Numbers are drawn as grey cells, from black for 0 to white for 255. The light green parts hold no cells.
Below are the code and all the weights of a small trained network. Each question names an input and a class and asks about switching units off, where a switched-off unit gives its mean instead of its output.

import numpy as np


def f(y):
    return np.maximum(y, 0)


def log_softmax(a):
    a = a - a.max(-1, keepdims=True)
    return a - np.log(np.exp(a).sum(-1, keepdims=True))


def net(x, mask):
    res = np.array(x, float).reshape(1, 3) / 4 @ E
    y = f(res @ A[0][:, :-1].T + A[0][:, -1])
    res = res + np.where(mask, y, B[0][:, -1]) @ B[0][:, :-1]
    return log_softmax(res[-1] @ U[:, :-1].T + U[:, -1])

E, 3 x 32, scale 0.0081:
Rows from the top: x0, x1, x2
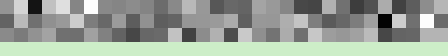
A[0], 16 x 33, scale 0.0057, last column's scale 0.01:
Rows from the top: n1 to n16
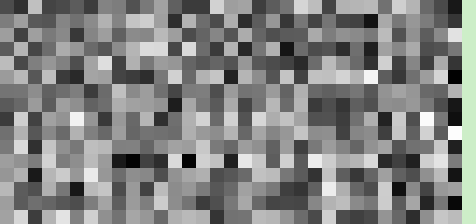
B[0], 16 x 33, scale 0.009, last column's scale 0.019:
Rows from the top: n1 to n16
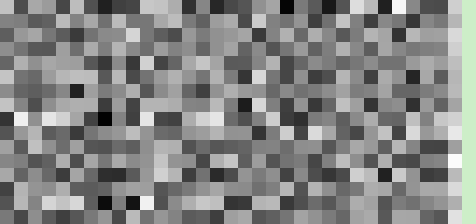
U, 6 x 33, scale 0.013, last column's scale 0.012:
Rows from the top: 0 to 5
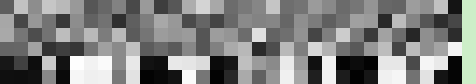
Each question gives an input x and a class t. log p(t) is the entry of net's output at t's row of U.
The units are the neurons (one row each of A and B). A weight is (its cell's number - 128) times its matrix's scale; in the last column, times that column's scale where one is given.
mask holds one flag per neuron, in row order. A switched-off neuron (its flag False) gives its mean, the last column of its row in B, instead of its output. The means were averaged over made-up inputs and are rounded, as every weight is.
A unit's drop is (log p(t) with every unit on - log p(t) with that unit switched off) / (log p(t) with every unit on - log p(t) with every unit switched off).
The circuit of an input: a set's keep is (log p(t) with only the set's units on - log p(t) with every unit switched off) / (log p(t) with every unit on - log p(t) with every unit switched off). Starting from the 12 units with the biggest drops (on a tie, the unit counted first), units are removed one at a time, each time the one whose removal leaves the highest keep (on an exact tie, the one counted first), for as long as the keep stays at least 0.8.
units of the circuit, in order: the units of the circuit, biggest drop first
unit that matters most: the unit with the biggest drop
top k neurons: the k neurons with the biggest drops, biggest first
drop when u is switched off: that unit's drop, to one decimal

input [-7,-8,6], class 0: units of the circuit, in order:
(n15)
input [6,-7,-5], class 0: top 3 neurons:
(n14 n5 n15)
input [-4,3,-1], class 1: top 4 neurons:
(n1 n3 n14 n9)
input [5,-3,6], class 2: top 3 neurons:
(n12 n6 n1)
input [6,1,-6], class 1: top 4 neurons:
(n13 n16 n12 n6)
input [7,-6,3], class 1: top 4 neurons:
(n13 n16 n11 n9)
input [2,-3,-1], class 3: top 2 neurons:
(n9 n1)
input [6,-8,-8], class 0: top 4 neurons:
(n5 n14 n15 n12)
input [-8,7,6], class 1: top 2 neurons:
(n1 n14)
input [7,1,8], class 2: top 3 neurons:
(n12 n6 n1)
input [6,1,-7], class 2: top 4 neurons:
(n2 n4 n1 n8)
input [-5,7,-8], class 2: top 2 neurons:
(n8 n7)
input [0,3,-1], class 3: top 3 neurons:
(n15 n5 n1)
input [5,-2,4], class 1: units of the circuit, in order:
(n13)
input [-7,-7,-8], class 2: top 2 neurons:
(n9 n7)
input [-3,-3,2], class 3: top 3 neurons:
(n9 n13 n3)
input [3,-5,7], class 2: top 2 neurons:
(n12 n6)
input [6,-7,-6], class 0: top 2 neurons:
(n14 n5)
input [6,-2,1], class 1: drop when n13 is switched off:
0.2
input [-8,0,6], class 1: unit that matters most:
n1
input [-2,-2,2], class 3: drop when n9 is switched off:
0.2
